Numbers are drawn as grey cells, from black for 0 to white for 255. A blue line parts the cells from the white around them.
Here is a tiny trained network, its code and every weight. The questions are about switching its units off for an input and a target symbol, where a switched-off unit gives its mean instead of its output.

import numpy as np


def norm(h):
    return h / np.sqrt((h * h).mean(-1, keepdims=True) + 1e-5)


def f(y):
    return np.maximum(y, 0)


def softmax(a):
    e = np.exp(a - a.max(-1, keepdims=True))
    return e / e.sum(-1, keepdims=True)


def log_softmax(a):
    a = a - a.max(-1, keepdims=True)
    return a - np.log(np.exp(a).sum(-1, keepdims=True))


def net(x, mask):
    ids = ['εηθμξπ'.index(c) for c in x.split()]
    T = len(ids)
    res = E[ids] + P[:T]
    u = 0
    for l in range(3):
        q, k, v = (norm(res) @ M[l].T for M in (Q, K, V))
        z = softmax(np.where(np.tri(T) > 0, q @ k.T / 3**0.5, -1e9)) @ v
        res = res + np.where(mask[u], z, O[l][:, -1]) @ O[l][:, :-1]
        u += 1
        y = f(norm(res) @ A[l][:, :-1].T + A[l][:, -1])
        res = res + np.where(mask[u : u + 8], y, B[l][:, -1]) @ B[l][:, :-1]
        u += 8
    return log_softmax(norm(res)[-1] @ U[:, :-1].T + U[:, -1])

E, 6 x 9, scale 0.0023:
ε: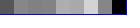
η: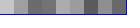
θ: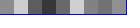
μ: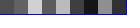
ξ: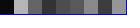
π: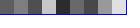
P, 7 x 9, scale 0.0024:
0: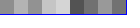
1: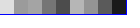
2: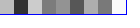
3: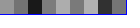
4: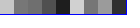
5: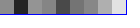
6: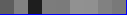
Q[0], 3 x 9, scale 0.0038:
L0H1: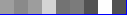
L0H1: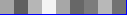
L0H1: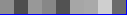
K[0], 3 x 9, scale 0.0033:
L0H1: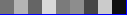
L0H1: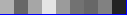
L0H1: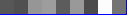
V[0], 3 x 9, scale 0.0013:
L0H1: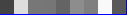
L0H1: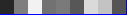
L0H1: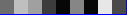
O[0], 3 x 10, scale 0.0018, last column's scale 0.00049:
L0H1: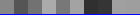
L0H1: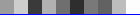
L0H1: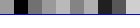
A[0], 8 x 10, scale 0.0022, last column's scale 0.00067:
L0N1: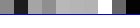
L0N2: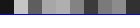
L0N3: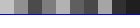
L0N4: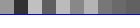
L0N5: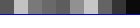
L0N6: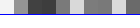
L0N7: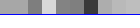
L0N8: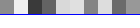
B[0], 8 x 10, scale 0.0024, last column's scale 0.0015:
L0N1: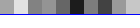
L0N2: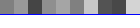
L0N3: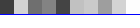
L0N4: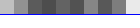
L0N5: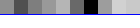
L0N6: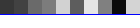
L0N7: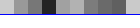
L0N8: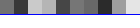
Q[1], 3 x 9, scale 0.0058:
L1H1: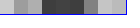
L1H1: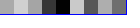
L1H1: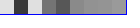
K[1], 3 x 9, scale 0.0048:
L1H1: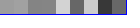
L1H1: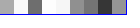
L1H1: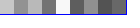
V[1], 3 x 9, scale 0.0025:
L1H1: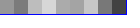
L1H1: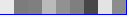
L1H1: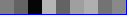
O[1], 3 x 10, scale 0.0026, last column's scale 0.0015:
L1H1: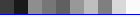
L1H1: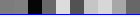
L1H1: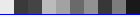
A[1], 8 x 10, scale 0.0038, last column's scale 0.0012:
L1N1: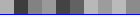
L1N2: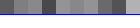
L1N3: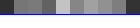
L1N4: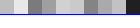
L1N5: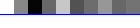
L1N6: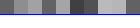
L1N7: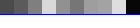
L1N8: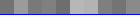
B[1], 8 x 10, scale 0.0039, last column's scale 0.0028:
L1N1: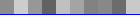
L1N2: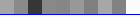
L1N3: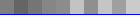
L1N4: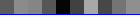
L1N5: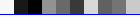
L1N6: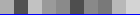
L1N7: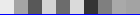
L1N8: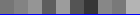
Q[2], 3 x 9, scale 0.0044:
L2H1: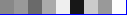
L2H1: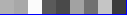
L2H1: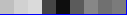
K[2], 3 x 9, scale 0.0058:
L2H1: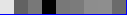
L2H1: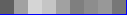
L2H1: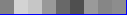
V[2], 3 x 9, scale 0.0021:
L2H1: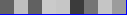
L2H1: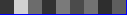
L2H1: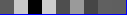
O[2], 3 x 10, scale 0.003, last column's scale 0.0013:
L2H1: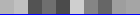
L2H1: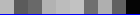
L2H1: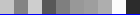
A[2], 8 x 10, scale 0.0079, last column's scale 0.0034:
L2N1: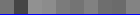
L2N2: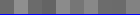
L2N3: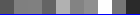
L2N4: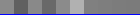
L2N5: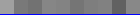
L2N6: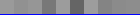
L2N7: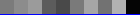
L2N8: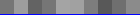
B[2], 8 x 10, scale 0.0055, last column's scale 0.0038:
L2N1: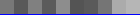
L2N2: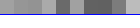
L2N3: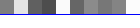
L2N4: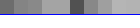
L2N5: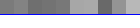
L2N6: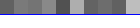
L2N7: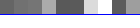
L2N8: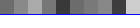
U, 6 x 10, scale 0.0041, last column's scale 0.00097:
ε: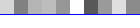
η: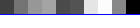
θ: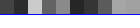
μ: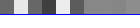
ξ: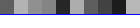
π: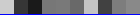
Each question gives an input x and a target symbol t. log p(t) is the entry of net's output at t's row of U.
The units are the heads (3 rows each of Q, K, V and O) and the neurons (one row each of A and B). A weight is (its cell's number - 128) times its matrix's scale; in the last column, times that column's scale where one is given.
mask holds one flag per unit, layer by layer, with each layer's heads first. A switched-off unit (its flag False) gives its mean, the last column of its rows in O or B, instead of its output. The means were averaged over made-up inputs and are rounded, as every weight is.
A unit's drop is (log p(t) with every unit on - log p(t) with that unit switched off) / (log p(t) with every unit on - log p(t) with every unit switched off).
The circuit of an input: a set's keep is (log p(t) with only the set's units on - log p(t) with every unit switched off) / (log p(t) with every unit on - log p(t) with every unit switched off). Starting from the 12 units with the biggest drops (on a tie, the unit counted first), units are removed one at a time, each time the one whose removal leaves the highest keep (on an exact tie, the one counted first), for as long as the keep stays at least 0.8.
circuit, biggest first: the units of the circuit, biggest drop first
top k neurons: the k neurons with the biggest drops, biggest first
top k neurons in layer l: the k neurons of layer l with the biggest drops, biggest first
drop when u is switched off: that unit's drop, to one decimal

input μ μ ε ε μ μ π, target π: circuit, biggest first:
L1H1, L1N5, L0N7
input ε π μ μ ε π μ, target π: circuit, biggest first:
L1H1, L1N5
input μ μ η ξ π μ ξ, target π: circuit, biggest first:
L1H1, L1N5, L2N3
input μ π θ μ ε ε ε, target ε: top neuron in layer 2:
L2N3
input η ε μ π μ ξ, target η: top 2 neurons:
L2N7, L2N3
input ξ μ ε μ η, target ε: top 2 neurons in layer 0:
L0N2, L0N8
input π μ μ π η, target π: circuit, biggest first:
L1H1, L1N5
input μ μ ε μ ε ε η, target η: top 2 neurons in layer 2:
L2N3, L2N4
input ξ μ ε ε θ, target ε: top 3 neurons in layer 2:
L2N4, L2N3, L2N7
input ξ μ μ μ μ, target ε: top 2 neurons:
L0N2, L2N3
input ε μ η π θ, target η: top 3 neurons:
L2N7, L1N7, L0N8
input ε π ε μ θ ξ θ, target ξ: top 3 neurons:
L0N8, L0N6, L2N8
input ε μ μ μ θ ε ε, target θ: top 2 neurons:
L0N8, L0N6
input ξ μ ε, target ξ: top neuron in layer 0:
L0N1
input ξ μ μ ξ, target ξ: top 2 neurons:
L2N8, L2N3
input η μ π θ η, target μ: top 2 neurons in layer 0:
L0N8, L0N6
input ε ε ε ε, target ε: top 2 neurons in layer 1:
L1N7, L1N5
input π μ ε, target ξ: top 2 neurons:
L0N1, L0N4
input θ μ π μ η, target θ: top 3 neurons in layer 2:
L2N3, L2N1, L2N4
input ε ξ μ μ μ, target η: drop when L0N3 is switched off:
0.0
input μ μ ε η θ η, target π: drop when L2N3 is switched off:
0.1
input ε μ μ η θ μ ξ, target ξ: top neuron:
L0N6
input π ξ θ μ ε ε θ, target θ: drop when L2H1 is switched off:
0.4
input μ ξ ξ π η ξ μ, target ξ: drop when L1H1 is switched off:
1.5
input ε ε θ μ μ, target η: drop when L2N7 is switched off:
0.3
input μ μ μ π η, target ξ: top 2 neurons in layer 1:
L1N6, L1N5
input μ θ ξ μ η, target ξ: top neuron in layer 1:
L1N6
